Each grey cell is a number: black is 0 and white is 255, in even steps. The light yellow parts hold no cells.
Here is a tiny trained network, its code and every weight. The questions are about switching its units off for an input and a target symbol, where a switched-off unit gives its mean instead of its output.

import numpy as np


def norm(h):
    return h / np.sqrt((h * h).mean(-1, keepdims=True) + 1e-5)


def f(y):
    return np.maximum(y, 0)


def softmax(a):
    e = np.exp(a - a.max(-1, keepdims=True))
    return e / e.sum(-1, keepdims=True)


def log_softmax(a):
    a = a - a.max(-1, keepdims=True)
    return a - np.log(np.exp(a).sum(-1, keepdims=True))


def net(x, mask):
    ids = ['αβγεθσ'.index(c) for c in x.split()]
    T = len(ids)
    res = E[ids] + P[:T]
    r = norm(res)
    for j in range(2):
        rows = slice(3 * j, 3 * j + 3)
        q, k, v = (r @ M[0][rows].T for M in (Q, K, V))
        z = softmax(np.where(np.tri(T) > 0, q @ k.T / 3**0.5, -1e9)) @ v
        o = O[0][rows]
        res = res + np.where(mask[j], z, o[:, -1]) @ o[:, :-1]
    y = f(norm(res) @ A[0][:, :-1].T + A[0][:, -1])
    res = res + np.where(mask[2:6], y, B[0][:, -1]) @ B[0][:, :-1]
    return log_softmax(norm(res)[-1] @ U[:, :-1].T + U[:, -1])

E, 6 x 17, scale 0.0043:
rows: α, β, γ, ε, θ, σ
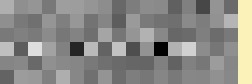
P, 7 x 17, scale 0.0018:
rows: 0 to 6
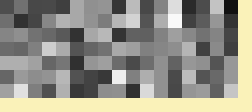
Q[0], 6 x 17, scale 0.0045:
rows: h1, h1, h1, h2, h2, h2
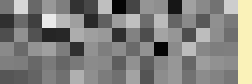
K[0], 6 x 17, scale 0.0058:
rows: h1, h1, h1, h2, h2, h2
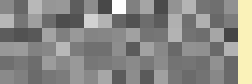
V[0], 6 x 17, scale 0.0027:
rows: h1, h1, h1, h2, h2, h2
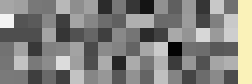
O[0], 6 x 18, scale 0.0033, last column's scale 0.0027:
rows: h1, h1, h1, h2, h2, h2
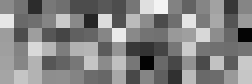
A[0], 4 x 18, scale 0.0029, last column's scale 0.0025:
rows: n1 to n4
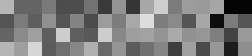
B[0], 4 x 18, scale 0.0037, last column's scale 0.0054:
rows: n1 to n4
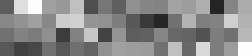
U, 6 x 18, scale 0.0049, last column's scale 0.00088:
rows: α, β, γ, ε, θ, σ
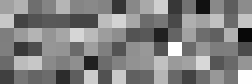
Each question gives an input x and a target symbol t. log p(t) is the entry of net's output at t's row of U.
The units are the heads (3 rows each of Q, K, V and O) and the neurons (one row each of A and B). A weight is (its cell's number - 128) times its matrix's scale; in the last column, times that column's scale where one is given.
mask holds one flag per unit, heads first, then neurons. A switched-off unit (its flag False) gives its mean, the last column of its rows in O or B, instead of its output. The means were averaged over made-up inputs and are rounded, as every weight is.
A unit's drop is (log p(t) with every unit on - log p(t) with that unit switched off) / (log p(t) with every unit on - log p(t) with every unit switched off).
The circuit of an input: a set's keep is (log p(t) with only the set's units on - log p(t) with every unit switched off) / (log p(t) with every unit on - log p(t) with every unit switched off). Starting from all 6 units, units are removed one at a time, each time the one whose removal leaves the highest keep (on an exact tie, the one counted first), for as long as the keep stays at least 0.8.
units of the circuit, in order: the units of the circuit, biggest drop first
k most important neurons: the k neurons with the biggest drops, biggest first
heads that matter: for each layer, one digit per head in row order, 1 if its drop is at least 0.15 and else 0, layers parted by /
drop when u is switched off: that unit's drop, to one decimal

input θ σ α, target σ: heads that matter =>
10
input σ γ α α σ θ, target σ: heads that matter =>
11
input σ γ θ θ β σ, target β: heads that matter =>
10
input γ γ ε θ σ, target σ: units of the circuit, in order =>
[n3, h1, h2]
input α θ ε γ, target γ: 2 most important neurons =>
[n2, n4]
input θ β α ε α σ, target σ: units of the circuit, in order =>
[n3, h2]
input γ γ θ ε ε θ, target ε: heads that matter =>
01
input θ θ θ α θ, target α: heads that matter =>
10
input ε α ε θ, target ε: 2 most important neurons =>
[n2, n3]
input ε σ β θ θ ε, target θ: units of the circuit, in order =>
[h1, n1]
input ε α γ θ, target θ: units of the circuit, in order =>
[h1, n1]
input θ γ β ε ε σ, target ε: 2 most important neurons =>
[n2, n1]
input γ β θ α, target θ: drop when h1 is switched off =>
1.2
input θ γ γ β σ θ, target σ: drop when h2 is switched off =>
0.1
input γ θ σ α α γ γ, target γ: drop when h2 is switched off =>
0.4
